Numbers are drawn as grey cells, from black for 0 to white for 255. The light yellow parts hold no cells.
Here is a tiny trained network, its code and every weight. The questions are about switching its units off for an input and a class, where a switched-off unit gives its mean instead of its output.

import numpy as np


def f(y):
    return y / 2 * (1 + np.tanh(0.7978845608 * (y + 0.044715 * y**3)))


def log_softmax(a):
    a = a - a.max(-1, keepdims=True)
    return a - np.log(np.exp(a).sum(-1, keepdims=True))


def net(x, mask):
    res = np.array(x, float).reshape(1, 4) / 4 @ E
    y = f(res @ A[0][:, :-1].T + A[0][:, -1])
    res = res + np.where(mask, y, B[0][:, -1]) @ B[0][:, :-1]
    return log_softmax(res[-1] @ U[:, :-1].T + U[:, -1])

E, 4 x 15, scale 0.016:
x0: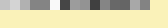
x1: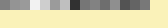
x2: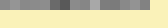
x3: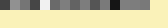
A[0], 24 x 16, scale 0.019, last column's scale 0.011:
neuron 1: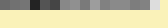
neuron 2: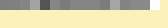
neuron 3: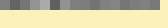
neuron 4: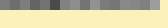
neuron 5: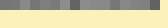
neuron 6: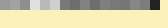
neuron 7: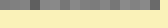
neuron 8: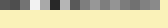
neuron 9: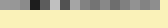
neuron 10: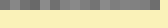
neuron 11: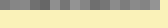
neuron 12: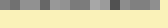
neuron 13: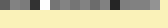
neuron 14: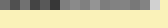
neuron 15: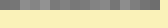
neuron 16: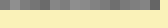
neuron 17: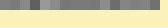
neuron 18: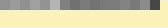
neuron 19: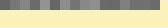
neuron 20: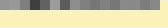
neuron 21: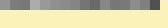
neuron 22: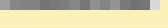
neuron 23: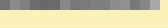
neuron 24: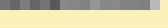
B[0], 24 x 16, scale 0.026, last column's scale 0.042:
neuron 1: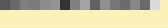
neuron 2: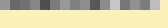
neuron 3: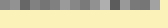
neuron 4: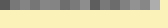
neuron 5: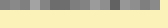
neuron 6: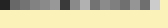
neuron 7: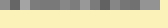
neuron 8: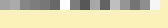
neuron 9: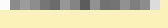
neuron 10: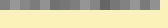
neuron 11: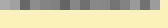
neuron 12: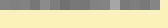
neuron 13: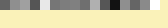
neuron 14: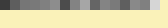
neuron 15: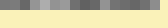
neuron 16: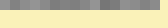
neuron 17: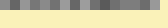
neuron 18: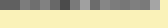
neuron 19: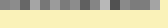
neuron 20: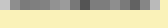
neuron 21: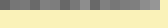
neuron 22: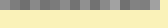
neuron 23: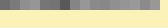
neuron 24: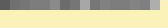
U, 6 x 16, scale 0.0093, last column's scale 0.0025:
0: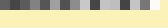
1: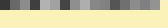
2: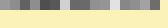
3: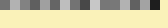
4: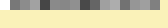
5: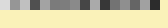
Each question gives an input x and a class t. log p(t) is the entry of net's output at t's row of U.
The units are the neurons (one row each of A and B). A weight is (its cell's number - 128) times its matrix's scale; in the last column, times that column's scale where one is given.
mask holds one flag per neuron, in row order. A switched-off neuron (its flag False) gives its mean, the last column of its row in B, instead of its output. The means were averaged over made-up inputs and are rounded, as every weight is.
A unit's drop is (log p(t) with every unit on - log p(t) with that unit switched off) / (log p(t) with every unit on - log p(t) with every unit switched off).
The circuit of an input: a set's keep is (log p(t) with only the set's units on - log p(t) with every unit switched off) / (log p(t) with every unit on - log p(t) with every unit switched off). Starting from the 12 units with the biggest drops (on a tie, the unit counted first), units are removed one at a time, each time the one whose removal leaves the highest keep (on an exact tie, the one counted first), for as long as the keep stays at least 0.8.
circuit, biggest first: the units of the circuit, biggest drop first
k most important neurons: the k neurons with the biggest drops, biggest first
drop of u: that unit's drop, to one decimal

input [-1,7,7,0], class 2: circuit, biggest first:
(neuron 13; neuron 8)
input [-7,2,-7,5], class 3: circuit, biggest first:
(neuron 8)
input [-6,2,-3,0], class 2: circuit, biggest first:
(neuron 8; neuron 13)
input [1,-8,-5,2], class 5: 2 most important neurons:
(neuron 9; neuron 20)
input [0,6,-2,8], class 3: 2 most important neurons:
(neuron 8; neuron 1)
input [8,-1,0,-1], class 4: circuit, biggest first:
(neuron 13; neuron 9)
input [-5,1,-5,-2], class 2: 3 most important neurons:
(neuron 8; neuron 13; neuron 6)
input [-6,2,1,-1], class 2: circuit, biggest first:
(neuron 8; neuron 13)
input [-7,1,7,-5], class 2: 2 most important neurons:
(neuron 8; neuron 6)
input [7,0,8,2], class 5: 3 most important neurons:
(neuron 9; neuron 14; neuron 1)
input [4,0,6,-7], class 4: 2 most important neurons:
(neuron 14; neuron 1)
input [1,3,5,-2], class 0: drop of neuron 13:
0.9
